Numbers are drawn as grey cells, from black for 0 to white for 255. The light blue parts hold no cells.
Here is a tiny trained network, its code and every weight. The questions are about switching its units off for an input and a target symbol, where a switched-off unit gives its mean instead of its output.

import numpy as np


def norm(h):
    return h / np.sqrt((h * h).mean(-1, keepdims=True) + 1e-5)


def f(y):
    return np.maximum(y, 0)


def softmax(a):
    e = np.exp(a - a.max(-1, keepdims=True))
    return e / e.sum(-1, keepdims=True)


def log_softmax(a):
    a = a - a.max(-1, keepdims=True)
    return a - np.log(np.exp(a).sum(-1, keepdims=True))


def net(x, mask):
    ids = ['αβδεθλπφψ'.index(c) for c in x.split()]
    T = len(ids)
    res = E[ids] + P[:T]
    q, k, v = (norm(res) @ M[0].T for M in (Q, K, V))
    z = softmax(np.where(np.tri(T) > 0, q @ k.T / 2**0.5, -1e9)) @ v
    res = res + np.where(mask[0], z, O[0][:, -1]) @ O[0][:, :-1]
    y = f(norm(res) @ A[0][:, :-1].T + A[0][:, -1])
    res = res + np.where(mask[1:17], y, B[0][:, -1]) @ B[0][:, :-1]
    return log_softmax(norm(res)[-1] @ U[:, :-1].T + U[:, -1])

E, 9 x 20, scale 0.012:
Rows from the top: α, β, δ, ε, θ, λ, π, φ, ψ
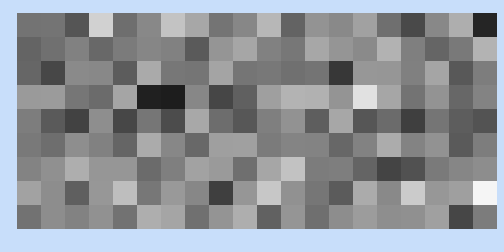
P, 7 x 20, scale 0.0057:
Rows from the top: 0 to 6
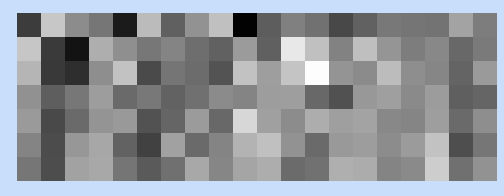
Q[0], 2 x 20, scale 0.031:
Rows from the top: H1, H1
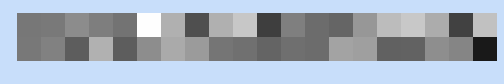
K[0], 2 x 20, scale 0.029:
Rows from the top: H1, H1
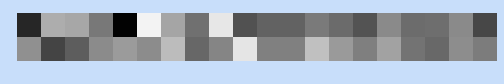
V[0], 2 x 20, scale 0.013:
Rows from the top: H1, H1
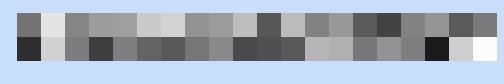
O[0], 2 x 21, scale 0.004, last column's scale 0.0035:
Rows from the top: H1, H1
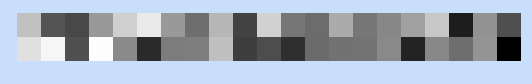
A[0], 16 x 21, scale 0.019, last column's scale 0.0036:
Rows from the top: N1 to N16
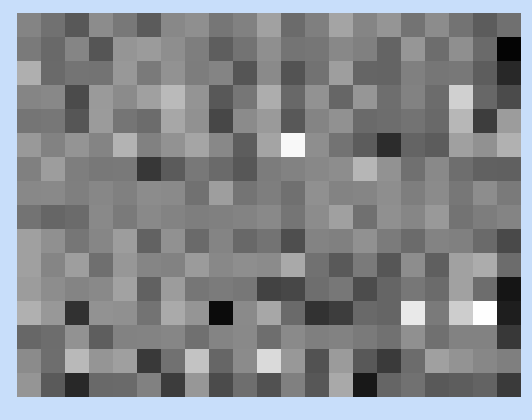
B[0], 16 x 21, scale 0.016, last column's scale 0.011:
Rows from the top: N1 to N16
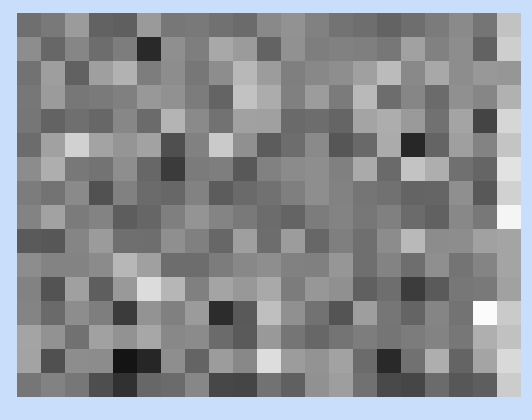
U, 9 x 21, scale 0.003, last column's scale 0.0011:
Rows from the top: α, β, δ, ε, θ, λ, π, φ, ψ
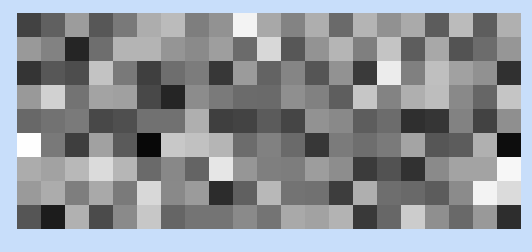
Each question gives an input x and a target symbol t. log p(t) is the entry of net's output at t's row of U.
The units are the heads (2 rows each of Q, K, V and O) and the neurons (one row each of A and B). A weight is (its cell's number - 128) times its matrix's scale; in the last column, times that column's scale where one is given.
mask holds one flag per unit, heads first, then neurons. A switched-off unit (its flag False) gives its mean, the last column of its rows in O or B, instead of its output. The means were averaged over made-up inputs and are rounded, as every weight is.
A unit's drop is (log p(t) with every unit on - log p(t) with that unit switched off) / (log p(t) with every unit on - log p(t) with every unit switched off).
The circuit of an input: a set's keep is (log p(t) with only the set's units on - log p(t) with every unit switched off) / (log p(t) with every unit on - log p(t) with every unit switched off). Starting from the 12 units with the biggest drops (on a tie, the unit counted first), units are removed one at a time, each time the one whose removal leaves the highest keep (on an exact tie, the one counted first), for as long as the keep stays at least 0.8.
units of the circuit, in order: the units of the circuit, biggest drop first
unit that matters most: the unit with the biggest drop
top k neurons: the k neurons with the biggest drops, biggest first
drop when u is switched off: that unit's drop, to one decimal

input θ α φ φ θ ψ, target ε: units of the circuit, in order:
[H1; N15; N16; N7]
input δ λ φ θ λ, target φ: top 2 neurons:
[N14; N15]
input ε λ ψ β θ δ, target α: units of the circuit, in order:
[H1]
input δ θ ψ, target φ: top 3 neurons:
[N14; N2; N15]
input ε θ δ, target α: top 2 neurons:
[N12; N10]
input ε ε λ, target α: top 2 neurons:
[N12; N10]
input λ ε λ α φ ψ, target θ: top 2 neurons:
[N15; N7]
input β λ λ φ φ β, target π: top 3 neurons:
[N12; N10; N7]
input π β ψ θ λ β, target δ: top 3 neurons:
[N10; N3; N15]
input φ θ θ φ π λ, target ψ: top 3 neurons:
[N5; N14; N4]
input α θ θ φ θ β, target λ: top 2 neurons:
[N14; N2]
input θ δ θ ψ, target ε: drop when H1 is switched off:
1.0
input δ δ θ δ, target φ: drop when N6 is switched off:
0.2
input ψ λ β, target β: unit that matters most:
H1
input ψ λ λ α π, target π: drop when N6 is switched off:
0.5
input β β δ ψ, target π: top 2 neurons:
[N12; N10]
